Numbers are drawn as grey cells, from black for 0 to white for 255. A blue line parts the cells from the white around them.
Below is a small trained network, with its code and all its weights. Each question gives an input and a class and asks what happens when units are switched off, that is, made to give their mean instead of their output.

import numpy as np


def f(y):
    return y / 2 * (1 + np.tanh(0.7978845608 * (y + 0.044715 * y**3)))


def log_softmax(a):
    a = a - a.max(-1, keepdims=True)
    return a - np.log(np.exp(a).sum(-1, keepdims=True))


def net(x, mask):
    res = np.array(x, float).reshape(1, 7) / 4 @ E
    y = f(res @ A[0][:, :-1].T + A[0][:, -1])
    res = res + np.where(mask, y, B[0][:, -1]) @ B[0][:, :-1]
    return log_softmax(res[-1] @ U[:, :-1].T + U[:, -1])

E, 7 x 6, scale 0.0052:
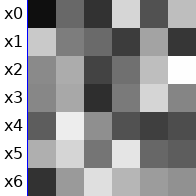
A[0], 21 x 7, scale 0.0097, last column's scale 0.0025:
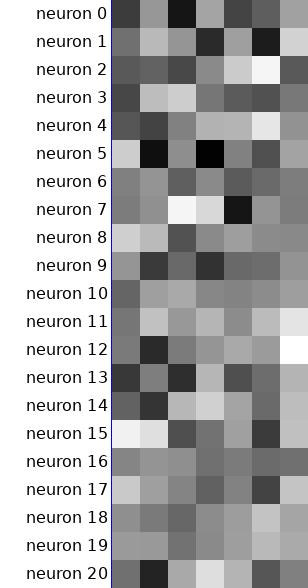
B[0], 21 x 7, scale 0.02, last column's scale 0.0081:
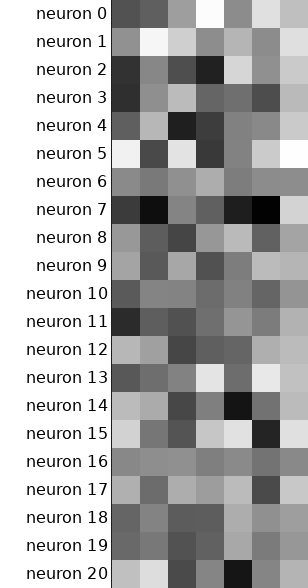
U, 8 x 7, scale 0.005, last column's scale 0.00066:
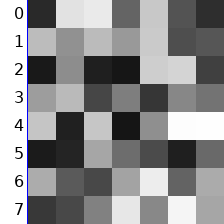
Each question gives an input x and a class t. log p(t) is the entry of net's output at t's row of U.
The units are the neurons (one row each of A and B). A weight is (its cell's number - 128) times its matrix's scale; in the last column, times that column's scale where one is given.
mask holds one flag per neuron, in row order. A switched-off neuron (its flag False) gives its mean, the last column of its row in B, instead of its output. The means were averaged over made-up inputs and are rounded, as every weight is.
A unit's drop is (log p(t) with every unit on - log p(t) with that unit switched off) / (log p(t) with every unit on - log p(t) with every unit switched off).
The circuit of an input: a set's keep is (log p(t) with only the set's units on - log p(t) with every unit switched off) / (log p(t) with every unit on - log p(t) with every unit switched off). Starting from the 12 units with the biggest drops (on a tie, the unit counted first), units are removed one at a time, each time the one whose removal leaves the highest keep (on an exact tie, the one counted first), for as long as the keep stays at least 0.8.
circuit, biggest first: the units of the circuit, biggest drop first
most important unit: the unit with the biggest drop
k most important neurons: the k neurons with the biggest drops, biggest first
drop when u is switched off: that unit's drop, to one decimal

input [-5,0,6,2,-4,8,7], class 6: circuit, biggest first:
[neuron 8]
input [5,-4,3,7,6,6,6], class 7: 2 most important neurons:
[neuron 0; neuron 13]
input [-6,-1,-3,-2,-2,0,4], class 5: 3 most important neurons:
[neuron 7; neuron 15; neuron 3]
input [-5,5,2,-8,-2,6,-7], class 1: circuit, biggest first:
[neuron 15; neuron 5; neuron 17]
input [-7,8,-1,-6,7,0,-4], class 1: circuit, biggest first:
[neuron 15; neuron 1]
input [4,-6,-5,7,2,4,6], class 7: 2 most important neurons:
[neuron 13; neuron 0]
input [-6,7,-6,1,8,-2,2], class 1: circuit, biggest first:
[neuron 15; neuron 5; neuron 17]
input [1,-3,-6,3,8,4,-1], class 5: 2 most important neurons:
[neuron 7; neuron 3]
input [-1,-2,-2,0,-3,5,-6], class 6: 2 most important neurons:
[neuron 1; neuron 5]
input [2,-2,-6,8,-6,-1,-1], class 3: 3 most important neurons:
[neuron 20; neuron 14; neuron 11]
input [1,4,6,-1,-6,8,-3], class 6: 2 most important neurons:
[neuron 15; neuron 8]
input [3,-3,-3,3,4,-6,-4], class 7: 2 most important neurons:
[neuron 5; neuron 0]
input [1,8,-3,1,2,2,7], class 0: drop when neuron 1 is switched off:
0.2
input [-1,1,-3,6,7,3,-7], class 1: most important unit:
neuron 1
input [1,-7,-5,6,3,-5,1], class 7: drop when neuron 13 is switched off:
0.1
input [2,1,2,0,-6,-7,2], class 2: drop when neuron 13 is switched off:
0.0
